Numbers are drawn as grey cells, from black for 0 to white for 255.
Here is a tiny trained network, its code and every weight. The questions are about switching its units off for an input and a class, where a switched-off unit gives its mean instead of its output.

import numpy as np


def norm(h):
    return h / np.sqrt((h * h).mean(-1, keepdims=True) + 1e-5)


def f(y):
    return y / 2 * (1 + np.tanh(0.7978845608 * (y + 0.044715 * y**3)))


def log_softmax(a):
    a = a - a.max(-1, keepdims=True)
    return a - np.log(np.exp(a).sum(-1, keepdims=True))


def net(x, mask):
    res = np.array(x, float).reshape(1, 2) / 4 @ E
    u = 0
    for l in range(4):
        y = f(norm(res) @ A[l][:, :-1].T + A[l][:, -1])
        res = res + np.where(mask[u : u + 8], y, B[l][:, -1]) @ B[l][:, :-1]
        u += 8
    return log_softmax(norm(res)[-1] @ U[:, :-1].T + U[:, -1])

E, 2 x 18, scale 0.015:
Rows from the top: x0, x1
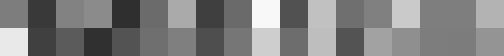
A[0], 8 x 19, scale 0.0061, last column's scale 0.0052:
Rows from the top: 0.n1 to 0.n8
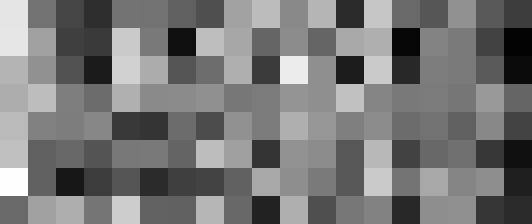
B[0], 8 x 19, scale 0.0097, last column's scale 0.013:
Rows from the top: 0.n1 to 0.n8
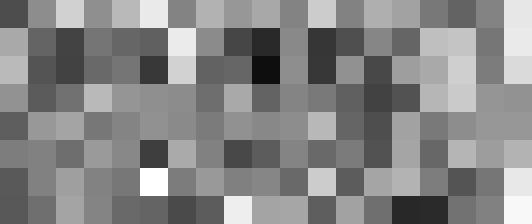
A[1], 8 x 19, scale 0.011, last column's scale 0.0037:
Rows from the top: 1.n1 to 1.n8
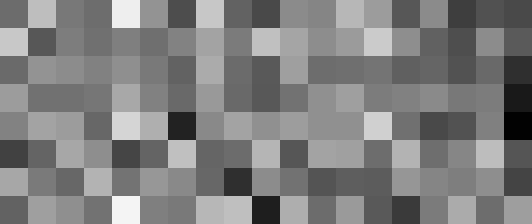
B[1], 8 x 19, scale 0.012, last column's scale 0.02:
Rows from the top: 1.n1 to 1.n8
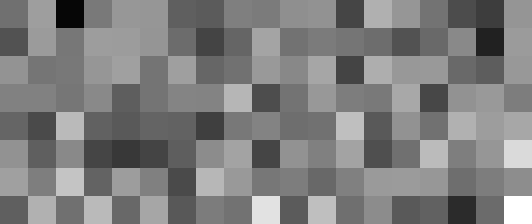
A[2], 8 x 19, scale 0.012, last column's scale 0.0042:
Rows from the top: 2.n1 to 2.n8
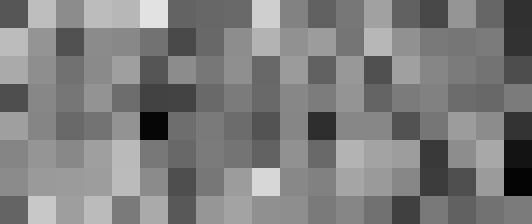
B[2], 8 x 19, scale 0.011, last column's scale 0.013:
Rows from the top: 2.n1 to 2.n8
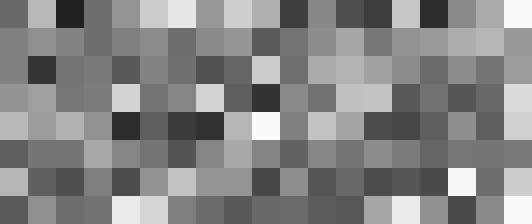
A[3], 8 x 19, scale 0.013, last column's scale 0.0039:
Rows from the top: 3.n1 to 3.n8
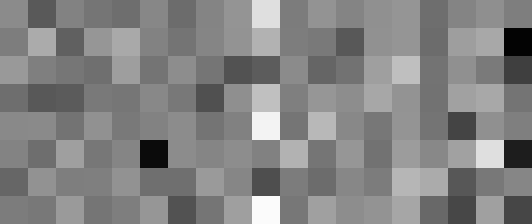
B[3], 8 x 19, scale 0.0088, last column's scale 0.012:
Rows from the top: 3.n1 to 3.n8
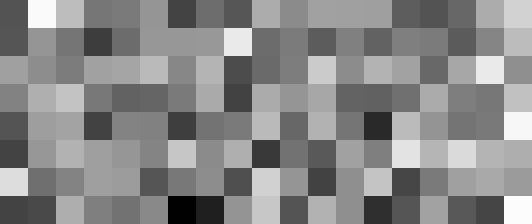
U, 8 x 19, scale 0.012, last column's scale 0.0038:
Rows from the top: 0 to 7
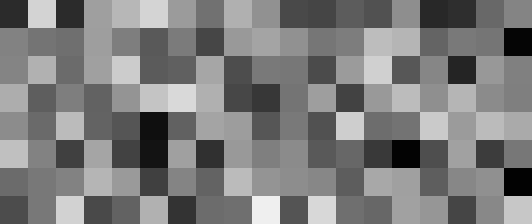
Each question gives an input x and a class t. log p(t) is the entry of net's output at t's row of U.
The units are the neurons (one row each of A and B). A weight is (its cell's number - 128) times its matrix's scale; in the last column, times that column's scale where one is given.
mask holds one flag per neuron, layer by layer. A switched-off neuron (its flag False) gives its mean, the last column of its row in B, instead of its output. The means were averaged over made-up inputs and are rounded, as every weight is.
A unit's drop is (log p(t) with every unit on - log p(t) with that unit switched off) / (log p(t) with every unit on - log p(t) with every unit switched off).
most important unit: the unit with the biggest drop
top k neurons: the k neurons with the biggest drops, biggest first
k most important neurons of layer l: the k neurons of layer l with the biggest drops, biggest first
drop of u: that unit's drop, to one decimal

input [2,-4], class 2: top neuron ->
0.n8
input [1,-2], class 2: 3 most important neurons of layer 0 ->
0.n8, 0.n2, 0.n4
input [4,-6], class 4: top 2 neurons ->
0.n8, 1.n8
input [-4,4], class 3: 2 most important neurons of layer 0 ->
0.n7, 0.n1
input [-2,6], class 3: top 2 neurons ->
1.n8, 0.n3
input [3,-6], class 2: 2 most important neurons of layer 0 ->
0.n8, 0.n1
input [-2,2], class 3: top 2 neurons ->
0.n7, 0.n1
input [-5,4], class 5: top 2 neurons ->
0.n3, 2.n5
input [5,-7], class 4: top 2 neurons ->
1.n8, 0.n8
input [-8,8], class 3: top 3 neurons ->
0.n7, 0.n1, 1.n6
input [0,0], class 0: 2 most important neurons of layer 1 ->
1.n2, 1.n6
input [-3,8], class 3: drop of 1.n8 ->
0.7
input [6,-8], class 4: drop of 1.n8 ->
0.3
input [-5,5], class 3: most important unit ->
0.n7
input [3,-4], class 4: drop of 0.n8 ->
0.4
